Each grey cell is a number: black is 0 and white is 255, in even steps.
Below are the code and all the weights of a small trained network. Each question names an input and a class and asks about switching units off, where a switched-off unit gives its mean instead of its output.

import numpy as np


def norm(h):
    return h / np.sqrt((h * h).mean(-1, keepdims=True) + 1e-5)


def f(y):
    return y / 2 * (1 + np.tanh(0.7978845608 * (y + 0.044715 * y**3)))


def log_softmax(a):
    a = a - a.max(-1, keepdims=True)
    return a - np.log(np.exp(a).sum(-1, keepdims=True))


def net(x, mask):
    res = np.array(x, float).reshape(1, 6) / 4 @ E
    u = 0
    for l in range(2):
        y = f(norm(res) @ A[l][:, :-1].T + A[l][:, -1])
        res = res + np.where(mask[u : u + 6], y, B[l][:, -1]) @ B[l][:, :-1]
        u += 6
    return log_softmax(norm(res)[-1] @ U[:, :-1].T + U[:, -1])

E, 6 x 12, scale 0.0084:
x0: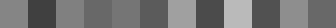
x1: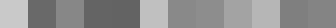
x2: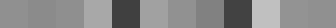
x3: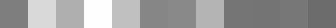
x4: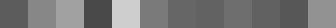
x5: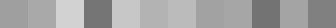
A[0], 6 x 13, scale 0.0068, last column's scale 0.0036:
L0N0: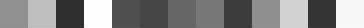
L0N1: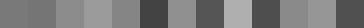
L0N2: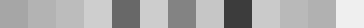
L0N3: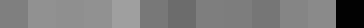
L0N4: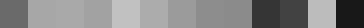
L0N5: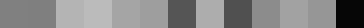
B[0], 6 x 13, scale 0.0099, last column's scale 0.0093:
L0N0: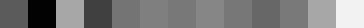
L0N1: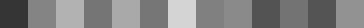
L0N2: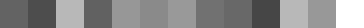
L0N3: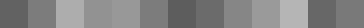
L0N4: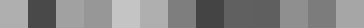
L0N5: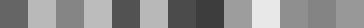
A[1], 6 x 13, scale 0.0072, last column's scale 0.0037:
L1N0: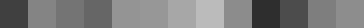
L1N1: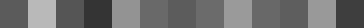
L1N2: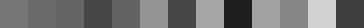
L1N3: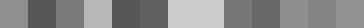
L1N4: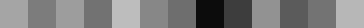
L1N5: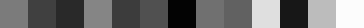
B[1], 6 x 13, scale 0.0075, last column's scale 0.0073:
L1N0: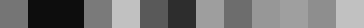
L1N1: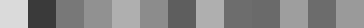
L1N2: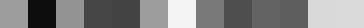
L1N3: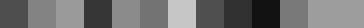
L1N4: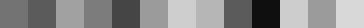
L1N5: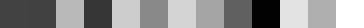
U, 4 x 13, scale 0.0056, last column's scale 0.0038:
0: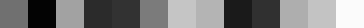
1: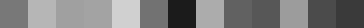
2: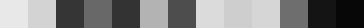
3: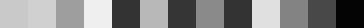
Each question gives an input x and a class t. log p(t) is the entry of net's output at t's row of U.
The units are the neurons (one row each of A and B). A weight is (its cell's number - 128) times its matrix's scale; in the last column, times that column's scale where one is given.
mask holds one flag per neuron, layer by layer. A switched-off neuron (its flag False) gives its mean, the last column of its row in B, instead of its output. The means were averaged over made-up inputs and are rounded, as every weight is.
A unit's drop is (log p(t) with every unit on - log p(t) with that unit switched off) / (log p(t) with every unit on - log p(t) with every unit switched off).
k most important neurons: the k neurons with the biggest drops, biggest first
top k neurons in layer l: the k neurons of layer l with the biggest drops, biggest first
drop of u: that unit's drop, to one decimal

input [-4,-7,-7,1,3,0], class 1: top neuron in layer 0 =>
[L0N0]
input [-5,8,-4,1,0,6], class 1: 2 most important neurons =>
[L0N0 L1N2]
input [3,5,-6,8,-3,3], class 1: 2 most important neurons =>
[L1N2 L0N0]
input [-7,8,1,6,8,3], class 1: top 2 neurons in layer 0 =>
[L0N0 L0N5]
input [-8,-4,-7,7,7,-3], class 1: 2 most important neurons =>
[L1N2 L1N5]
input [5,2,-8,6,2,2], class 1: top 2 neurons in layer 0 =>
[L0N0 L0N2]
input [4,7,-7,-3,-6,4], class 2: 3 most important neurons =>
[L0N2 L1N5 L0N0]
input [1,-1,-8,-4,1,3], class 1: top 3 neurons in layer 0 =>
[L0N0 L0N2 L0N4]
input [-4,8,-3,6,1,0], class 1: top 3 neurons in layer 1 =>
[L1N2 L1N5 L1N3]
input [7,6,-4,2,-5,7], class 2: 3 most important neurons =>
[L0N0 L1N5 L0N2]
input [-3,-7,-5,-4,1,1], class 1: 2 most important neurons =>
[L0N0 L1N2]
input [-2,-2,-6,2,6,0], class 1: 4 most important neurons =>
[L1N2 L0N0 L1N5 L0N2]
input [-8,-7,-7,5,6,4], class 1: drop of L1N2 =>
0.2
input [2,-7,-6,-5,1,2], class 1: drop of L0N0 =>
0.3
